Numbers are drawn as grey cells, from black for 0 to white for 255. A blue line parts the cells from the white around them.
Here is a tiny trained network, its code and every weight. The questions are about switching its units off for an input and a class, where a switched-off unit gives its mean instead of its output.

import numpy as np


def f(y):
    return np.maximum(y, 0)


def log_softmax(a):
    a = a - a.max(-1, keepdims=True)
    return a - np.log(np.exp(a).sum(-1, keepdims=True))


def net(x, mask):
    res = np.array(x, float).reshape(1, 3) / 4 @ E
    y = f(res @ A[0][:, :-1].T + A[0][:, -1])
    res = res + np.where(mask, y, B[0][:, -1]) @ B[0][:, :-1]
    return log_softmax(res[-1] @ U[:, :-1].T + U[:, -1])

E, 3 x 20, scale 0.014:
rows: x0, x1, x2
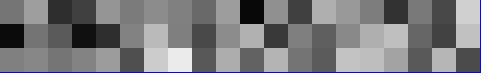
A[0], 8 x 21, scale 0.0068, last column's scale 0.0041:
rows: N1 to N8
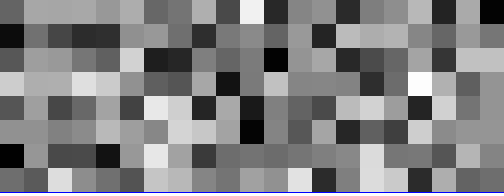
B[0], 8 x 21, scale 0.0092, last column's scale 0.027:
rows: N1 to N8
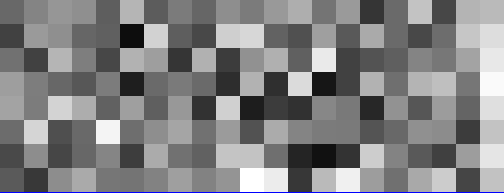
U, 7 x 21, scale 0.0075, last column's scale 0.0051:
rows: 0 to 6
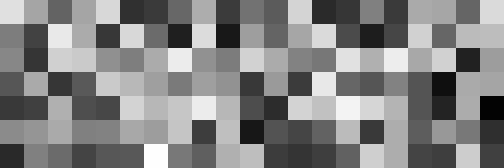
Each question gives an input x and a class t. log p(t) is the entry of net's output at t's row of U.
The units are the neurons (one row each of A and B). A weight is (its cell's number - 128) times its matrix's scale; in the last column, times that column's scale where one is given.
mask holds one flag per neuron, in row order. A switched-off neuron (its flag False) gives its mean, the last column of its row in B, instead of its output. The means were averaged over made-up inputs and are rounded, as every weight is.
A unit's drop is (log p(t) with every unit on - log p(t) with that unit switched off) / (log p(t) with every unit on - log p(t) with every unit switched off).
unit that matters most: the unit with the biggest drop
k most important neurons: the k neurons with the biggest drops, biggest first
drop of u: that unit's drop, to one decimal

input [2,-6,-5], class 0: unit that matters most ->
N4
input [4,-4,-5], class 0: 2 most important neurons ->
[N6; N4]
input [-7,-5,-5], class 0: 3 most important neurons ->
[N4; N5; N8]
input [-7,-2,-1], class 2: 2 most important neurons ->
[N8; N3]
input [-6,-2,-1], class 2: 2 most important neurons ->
[N8; N3]
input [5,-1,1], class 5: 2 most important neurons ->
[N3; N4]
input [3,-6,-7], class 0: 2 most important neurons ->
[N4; N6]
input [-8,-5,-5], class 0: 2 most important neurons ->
[N4; N5]
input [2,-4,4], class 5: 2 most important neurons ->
[N5; N4]
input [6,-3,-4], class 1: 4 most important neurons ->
[N3; N7; N2; N4]
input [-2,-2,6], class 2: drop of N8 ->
0.3
